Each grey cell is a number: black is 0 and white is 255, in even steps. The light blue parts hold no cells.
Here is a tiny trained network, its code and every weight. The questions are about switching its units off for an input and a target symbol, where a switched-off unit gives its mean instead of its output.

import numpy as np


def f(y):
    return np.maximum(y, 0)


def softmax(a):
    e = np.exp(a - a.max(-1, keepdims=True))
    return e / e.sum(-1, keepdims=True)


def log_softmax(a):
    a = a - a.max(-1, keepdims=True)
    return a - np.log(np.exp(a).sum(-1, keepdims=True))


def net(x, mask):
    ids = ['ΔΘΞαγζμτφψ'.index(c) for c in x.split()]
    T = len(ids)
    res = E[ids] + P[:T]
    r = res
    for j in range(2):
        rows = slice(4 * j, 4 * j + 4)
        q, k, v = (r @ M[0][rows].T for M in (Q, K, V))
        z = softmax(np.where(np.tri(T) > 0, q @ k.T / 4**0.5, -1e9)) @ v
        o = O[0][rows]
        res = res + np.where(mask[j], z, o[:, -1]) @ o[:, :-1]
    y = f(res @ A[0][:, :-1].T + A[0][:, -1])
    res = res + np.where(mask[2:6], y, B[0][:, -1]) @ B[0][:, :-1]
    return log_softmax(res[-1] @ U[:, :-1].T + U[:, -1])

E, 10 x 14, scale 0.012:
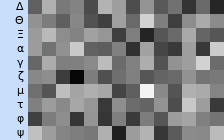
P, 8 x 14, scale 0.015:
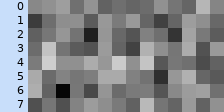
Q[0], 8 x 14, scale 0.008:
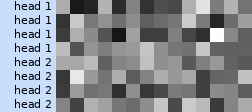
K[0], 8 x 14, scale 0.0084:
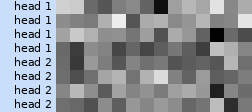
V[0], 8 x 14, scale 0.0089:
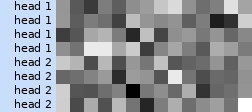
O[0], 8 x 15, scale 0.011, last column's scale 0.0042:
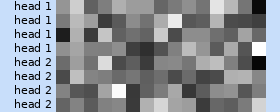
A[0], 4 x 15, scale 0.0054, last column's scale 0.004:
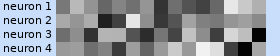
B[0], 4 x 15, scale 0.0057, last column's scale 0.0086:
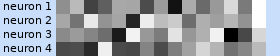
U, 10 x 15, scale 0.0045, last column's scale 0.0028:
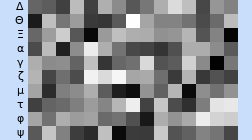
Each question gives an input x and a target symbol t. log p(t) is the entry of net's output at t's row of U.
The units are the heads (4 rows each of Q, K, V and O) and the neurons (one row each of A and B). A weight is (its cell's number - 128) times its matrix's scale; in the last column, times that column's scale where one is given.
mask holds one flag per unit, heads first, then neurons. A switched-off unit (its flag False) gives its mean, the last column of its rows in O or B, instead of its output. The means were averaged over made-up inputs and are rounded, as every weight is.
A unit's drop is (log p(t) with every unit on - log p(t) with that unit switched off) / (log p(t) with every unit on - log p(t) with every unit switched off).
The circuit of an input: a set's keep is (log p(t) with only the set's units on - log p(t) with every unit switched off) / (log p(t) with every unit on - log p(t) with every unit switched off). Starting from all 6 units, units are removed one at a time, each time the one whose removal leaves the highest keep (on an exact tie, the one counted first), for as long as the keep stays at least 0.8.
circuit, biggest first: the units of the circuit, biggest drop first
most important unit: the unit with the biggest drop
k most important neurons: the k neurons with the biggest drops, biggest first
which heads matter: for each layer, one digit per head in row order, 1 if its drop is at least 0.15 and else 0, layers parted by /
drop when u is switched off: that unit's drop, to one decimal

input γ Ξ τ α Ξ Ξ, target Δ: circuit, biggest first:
(head 1; neuron 3)
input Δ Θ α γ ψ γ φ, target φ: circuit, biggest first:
(head 2; neuron 2)
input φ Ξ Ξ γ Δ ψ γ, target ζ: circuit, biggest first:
(head 2; head 1)
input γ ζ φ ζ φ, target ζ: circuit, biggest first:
(head 1)
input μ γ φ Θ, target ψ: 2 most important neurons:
(neuron 3; neuron 1)
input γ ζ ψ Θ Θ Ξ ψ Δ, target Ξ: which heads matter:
01
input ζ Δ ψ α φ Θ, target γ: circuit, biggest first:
(head 1; head 2)
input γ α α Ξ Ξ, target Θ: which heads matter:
10
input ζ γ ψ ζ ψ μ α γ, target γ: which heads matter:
10
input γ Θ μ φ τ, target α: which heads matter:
10
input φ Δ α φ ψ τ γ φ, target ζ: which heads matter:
11
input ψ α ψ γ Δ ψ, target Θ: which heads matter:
01
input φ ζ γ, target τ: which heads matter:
11
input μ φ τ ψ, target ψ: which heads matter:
10
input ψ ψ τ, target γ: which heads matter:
11
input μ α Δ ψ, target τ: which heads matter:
01
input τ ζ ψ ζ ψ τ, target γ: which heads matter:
10
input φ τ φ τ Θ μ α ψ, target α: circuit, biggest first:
(head 1; neuron 2)
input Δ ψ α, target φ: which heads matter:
01
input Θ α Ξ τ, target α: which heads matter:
11
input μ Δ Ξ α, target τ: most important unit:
head 2
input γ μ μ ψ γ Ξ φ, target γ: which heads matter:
10
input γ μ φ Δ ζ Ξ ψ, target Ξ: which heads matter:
11
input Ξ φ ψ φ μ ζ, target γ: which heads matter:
10
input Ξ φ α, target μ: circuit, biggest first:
(head 1)
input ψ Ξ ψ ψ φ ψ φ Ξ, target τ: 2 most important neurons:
(neuron 3; neuron 4)
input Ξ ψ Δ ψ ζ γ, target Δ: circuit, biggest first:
(neuron 4; head 2)
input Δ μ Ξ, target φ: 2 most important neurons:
(neuron 2; neuron 3)
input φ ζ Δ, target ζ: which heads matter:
01
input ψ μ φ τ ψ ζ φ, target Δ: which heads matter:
10
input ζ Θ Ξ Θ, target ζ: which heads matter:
11
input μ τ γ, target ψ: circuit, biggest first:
(head 1; neuron 3; neuron 1)
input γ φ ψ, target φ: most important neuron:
(neuron 2)
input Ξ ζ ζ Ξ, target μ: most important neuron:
(neuron 3)
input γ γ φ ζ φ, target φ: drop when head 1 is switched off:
0.6
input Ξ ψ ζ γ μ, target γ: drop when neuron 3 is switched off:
0.0
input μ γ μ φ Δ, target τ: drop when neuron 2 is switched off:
0.1
